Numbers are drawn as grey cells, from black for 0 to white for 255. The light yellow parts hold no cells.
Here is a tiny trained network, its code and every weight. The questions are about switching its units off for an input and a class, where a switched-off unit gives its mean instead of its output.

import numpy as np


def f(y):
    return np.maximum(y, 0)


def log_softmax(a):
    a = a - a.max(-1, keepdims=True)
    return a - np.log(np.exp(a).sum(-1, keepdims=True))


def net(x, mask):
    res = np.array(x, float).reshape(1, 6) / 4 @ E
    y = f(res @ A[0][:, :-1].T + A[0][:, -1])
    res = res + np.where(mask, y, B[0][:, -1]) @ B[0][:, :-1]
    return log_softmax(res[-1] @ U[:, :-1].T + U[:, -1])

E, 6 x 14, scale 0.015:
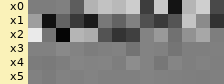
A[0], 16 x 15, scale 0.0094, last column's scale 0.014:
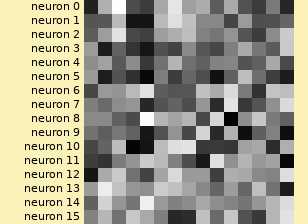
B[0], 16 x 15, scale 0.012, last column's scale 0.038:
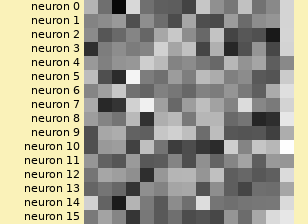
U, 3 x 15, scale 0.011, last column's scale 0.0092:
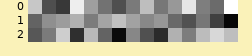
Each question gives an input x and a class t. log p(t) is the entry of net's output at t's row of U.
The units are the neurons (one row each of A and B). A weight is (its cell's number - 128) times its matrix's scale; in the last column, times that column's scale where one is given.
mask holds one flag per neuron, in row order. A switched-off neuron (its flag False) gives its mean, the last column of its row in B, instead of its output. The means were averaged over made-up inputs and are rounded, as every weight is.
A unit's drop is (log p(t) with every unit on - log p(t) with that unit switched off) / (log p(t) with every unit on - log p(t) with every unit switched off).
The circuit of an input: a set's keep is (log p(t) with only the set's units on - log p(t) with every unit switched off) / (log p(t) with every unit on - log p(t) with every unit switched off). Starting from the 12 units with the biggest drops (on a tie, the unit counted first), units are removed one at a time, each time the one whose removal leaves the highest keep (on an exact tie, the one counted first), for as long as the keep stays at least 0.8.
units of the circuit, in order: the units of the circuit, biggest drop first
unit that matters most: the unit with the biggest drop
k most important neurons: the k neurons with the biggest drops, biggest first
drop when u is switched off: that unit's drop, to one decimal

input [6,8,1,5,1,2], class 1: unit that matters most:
neuron 5
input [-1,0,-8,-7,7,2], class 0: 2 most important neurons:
(neuron 0; neuron 3)
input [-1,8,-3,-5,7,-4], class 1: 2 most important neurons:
(neuron 3; neuron 5)
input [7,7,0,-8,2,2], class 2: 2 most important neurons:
(neuron 10; neuron 1)
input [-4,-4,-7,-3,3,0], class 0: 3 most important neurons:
(neuron 0; neuron 7; neuron 3)
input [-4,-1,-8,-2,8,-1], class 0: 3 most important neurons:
(neuron 0; neuron 7; neuron 3)
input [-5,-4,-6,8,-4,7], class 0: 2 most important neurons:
(neuron 0; neuron 7)
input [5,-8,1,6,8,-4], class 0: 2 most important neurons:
(neuron 14; neuron 3)
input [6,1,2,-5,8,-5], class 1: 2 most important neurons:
(neuron 8; neuron 0)
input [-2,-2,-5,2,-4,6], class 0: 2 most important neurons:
(neuron 0; neuron 3)
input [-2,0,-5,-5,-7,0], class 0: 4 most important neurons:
(neuron 0; neuron 3; neuron 7; neuron 8)
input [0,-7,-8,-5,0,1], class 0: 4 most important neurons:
(neuron 0; neuron 14; neuron 3; neuron 9)
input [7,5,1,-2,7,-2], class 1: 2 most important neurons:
(neuron 8; neuron 5)
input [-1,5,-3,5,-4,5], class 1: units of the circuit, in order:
(neuron 3)
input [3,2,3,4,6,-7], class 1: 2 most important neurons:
(neuron 0; neuron 7)
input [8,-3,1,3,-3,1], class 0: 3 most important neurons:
(neuron 3; neuron 12; neuron 9)
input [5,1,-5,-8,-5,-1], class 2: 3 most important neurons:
(neuron 10; neuron 1; neuron 5)
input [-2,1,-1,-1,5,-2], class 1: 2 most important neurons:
(neuron 0; neuron 14)
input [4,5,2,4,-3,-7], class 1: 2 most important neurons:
(neuron 3; neuron 0)
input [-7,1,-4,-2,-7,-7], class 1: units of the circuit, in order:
(neuron 9)
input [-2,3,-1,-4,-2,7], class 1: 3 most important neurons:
(neuron 0; neuron 3; neuron 14)
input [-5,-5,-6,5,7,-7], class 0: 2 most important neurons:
(neuron 0; neuron 7)
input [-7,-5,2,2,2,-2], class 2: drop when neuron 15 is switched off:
0.9
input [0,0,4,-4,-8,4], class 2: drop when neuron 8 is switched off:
0.3
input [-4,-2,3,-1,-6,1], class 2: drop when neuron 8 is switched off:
0.2
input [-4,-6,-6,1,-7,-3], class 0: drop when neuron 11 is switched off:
0.0
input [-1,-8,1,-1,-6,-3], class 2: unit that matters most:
neuron 15
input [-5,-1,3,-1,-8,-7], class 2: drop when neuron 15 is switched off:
0.4
